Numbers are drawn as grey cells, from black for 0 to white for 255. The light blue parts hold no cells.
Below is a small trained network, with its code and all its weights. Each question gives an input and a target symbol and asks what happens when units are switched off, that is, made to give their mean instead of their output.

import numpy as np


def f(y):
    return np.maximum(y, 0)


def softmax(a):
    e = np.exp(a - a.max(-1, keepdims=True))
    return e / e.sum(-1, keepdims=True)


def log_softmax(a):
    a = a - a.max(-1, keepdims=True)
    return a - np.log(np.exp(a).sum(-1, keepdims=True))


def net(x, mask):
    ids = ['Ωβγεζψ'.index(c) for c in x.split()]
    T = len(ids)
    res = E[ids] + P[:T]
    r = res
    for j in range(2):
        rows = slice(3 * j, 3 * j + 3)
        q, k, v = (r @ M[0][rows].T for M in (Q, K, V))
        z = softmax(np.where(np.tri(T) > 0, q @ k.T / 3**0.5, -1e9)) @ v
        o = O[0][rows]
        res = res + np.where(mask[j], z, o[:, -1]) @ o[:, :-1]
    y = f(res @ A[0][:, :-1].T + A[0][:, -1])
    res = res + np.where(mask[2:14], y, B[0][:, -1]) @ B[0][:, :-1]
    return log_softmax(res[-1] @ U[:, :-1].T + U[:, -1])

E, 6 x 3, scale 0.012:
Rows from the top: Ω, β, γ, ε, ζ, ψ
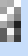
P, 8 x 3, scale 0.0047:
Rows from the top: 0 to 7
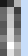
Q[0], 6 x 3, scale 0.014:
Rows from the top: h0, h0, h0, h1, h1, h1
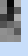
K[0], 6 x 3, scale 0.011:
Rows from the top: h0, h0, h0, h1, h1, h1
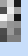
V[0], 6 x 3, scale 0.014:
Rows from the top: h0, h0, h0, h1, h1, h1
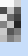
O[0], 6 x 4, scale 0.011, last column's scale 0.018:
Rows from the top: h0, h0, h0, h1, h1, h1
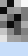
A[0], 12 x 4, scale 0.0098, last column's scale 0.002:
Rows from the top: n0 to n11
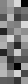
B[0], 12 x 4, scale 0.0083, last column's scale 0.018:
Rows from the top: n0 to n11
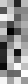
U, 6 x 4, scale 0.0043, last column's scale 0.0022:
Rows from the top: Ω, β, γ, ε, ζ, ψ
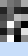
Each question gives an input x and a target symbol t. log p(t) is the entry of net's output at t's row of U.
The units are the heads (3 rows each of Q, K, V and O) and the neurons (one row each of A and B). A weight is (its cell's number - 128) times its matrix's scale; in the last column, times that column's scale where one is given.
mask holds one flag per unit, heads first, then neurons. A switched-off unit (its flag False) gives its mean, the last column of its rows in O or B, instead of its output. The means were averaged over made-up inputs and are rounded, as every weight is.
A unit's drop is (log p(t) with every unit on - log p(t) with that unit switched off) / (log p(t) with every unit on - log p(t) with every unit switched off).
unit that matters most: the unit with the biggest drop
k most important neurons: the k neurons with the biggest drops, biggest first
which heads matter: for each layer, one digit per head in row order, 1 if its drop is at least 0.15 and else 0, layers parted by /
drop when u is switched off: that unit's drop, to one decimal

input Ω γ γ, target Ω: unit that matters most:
h1
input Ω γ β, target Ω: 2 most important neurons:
[n8 n9]
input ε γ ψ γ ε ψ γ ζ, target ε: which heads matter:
10
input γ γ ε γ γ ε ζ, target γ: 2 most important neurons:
[n9 n7]
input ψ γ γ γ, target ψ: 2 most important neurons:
[n2 n9]
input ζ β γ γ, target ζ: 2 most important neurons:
[n7 n4]
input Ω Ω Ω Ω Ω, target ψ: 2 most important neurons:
[n0 n7]
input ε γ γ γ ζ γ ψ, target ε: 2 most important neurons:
[n9 n2]
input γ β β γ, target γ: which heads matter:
10
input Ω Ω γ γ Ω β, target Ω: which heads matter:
01
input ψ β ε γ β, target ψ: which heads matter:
10
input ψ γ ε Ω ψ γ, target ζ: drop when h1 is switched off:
1.0
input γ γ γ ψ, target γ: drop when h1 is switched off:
0.1
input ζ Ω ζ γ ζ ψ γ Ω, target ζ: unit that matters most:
n7
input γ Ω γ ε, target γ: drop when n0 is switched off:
0.2
